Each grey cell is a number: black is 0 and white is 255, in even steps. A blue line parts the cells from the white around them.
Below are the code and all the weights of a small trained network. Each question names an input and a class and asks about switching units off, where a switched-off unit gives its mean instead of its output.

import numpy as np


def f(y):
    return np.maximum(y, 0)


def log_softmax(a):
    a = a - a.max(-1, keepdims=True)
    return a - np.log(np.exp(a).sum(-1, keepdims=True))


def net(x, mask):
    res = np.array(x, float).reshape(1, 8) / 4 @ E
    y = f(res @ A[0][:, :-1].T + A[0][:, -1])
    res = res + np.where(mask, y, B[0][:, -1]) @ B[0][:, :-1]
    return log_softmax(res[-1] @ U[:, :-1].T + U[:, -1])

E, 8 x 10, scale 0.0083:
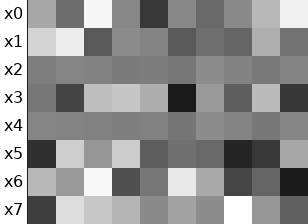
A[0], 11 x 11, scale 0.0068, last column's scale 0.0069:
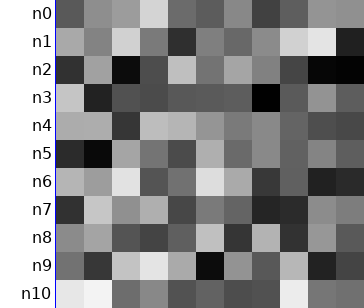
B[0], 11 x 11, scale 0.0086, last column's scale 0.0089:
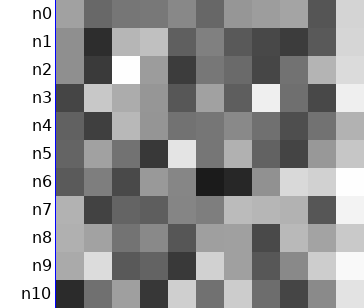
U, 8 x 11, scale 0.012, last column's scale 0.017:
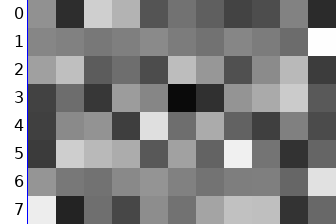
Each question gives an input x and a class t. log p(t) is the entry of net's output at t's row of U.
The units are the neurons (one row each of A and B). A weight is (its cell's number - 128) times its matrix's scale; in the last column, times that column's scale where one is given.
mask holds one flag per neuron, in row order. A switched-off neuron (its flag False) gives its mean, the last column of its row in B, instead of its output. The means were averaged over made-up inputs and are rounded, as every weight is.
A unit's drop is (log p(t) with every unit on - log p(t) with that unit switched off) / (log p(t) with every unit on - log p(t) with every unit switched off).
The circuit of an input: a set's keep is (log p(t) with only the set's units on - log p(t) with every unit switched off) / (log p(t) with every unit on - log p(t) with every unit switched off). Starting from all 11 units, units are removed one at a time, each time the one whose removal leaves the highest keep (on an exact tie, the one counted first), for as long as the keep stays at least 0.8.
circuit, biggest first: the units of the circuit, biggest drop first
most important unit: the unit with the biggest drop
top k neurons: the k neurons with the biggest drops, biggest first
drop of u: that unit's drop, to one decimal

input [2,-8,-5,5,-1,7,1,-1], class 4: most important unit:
n5
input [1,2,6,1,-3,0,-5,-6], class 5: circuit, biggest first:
[n3 n6]
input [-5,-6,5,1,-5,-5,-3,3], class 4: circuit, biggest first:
[n5 n7]
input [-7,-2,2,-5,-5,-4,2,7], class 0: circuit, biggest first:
[n2 n3]
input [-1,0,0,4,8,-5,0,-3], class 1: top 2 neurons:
[n7 n0]
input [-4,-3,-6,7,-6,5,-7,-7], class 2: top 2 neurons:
[n9 n6]
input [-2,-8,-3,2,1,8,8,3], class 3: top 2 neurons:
[n6 n10]
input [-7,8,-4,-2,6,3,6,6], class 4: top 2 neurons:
[n10 n1]
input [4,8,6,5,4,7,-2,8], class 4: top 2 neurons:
[n10 n3]
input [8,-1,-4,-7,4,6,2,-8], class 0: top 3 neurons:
[n1 n9 n8]
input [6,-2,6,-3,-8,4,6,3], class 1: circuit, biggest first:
[n7 n6]
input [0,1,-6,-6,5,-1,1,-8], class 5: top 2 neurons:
[n3 n9]
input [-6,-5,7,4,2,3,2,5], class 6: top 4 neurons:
[n3 n1 n10 n9]
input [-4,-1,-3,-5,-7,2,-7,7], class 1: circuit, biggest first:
[n6 n3]
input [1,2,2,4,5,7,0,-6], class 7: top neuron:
[n7]
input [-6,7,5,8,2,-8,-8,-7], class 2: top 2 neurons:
[n9 n6]
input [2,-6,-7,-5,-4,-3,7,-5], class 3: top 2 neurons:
[n6 n9]
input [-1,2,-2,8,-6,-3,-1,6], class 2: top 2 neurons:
[n9 n3]
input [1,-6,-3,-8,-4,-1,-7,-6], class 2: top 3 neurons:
[n8 n6 n10]
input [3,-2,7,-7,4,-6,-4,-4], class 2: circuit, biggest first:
[n8]
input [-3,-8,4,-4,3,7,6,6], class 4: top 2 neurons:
[n5 n3]
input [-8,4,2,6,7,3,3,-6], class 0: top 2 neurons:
[n2 n4]
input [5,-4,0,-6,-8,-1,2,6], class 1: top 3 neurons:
[n9 n3 n2]
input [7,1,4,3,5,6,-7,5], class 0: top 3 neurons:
[n1 n6 n3]
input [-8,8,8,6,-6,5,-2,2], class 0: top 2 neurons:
[n2 n4]
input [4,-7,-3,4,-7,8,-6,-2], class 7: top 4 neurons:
[n7 n0 n6 n10]
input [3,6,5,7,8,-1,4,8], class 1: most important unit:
n3
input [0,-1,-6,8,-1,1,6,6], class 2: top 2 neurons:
[n9 n3]
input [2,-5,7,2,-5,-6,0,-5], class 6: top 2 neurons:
[n7 n10]
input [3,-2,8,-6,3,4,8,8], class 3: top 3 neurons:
[n6 n3 n9]
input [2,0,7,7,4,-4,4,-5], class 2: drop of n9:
0.7
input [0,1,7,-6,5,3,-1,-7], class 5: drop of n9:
0.2
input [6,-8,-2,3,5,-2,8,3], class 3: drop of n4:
0.0
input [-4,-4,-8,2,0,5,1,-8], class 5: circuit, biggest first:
[n3]
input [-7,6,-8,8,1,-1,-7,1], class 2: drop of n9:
0.9
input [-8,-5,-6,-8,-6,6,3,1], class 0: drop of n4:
0.1
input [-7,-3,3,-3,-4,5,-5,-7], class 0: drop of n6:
0.2
